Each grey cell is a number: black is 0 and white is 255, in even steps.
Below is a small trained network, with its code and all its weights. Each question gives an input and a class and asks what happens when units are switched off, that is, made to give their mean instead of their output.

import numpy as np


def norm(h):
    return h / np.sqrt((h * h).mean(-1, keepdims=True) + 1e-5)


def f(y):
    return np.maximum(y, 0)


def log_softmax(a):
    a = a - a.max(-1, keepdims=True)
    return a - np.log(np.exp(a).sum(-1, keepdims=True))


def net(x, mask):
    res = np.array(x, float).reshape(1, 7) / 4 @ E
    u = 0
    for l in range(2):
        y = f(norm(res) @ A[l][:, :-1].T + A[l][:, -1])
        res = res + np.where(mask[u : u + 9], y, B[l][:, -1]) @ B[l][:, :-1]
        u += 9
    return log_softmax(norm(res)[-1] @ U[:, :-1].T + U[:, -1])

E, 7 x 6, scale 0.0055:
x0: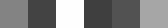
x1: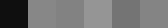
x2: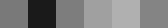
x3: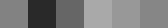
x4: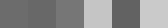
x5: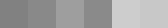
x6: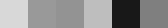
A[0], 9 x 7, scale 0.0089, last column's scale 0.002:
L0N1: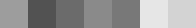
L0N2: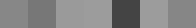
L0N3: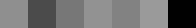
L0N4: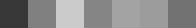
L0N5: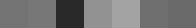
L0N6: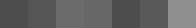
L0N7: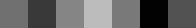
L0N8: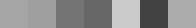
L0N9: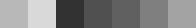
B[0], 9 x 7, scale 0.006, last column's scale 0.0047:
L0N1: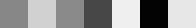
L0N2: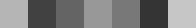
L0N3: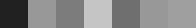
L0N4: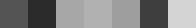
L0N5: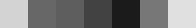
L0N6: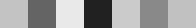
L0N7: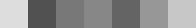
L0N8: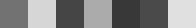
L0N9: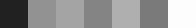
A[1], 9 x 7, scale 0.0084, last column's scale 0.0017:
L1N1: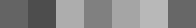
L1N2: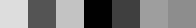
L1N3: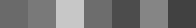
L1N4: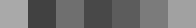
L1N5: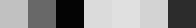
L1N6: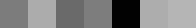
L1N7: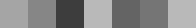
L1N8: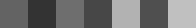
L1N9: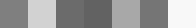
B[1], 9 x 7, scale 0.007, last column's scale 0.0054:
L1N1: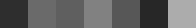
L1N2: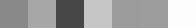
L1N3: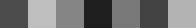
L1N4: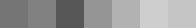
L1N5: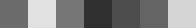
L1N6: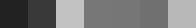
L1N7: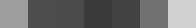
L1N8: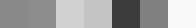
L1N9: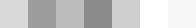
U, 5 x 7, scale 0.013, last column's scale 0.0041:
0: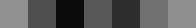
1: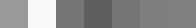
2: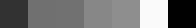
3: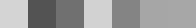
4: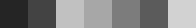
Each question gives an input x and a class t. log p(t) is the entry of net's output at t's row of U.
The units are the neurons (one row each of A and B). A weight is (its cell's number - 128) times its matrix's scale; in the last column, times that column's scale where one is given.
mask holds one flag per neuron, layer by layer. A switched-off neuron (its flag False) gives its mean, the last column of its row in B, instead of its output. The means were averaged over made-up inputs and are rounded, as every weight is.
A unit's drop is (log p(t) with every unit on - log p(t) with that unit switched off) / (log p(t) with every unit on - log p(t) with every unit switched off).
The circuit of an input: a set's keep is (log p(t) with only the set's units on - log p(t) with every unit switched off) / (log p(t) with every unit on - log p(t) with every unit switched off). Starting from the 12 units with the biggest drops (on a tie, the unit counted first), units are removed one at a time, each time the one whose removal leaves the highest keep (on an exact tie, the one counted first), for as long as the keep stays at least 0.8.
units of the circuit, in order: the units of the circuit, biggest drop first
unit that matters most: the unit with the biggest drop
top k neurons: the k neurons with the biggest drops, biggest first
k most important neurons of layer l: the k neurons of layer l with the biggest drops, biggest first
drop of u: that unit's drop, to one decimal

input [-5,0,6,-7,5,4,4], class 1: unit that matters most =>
L1N5
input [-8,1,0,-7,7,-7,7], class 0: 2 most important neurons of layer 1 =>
(L1N7 L1N8)
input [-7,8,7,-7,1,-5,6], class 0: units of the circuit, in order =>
(L1N7 L0N7)
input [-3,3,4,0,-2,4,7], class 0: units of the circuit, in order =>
(L1N7 L1N9)
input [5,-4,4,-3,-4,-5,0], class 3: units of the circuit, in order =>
(L1N2 L1N5)
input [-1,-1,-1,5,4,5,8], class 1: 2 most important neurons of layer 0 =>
(L0N1 L0N5)
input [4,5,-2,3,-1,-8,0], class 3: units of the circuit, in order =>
(L0N7 L1N2 L0N6)
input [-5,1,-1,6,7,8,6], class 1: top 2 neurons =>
(L1N5 L0N1)
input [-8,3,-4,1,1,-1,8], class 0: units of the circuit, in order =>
(L1N7 L0N1)
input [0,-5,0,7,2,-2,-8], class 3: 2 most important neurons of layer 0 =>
(L0N5 L0N1)
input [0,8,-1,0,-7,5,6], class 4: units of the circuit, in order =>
(L0N4 L1N5)
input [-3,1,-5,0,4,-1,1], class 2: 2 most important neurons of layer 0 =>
(L0N9 L0N4)
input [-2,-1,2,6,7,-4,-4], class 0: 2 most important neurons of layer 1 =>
(L1N5 L1N9)
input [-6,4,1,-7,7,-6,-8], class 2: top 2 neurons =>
(L0N1 L1N9)
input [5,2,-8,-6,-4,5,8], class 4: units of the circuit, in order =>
(L1N6)
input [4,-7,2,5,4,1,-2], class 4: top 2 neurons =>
(L0N3 L0N5)
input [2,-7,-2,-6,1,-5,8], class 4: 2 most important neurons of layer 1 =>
(L1N6 L1N9)
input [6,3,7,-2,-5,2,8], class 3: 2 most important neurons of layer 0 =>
(L0N9 L0N2)
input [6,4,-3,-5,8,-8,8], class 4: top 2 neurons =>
(L1N6 L0N5)
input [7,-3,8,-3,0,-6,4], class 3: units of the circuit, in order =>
(L1N2)
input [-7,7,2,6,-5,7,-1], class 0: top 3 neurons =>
(L0N5 L1N7 L0N1)
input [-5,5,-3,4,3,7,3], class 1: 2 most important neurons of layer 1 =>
(L1N5 L1N9)
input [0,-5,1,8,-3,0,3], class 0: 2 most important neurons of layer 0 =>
(L0N6 L0N3)
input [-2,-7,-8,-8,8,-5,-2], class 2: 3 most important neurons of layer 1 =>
(L1N6 L1N9 L1N5)
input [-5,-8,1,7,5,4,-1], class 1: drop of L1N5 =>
0.4
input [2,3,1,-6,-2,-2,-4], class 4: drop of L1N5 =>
0.1
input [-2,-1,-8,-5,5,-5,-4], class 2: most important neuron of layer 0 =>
(L0N1)
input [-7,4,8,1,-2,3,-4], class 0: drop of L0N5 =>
0.2
